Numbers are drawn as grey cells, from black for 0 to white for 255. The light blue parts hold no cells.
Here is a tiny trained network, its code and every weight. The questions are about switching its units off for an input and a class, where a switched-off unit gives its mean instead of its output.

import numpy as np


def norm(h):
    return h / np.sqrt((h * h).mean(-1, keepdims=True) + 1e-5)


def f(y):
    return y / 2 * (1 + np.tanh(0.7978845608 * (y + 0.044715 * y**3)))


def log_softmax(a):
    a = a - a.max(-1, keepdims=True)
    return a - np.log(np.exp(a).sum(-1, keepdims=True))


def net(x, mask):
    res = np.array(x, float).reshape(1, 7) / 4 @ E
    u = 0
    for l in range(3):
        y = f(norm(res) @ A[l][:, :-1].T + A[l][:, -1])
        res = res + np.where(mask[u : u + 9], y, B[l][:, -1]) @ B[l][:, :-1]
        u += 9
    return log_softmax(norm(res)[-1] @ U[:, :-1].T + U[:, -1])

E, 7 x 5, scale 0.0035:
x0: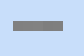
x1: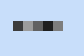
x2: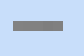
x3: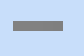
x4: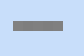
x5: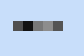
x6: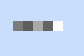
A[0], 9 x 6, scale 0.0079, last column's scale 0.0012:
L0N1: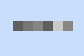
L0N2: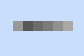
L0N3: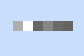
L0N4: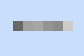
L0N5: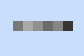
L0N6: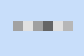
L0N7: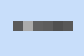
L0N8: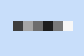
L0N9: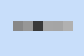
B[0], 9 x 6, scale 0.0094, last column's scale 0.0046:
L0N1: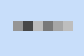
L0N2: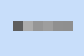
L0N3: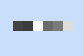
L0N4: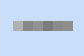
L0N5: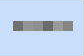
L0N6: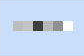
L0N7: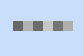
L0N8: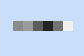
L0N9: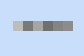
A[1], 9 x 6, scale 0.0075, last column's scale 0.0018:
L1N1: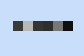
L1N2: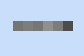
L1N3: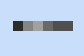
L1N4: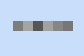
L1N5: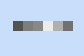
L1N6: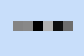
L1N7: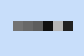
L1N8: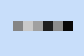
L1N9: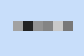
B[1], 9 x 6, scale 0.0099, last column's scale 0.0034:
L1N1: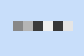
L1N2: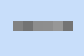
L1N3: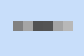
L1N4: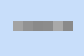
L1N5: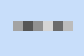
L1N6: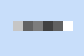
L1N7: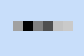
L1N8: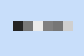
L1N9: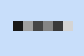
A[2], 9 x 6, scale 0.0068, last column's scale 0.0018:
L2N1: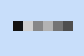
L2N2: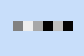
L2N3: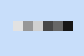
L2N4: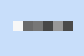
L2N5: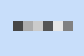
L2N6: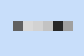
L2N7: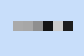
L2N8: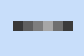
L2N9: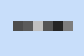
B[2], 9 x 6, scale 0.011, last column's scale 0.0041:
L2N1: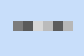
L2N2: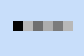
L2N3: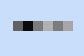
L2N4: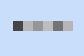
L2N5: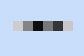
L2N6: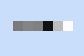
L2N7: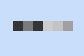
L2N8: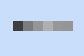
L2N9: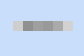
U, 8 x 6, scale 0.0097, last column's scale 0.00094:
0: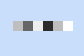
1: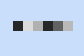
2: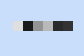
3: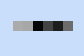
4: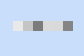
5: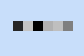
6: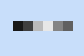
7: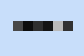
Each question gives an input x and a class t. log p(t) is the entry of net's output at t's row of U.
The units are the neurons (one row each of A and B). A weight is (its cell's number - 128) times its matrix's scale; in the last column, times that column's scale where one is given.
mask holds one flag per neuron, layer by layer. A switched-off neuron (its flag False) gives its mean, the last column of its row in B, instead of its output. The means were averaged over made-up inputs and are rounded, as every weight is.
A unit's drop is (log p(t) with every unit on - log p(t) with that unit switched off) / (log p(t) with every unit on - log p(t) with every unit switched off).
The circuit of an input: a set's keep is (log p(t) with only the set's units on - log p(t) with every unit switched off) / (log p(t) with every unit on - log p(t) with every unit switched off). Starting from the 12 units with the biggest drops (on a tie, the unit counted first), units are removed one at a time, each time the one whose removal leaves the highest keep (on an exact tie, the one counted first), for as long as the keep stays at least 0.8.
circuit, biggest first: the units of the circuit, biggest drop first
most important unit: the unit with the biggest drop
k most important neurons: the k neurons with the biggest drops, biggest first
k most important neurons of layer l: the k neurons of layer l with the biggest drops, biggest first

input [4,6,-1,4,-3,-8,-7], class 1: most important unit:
L0N3
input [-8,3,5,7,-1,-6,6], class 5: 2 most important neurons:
(L0N6; L2N2)
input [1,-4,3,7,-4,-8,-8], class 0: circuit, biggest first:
(L0N3; L2N6)
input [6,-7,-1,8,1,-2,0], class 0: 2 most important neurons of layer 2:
(L2N6; L2N5)
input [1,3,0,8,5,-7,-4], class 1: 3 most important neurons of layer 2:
(L2N2; L2N5; L2N6)
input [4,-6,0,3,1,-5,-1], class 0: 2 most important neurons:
(L0N3; L2N6)
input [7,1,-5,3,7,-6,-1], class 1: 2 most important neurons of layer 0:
(L0N3; L0N5)
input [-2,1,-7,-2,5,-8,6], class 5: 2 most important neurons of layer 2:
(L2N2; L2N7)
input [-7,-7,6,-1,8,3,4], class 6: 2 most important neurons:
(L0N6; L1N9)
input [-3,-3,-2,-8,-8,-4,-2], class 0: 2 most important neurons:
(L0N3; L2N6)
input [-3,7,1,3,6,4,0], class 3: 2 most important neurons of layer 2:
(L2N6; L2N3)
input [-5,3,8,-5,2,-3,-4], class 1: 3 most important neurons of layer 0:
(L0N3; L0N7; L0N1)
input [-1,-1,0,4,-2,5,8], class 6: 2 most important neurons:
(L0N8; L1N9)
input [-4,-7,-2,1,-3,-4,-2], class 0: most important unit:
L2N6
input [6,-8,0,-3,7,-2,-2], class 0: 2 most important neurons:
(L2N6; L0N6)
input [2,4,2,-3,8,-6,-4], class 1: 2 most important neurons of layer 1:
(L1N8; L1N3)
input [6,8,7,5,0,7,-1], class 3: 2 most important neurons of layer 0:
(L0N3; L0N7)
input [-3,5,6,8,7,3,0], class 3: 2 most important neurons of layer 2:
(L2N6; L2N3)
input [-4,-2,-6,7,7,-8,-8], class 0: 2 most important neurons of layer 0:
(L0N3; L0N8)
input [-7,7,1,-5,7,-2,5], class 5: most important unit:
L0N6
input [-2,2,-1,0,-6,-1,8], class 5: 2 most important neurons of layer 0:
(L0N6; L0N3)
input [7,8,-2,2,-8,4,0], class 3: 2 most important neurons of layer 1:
(L1N1; L1N7)
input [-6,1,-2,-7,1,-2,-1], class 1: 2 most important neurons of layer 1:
(L1N8; L1N7)
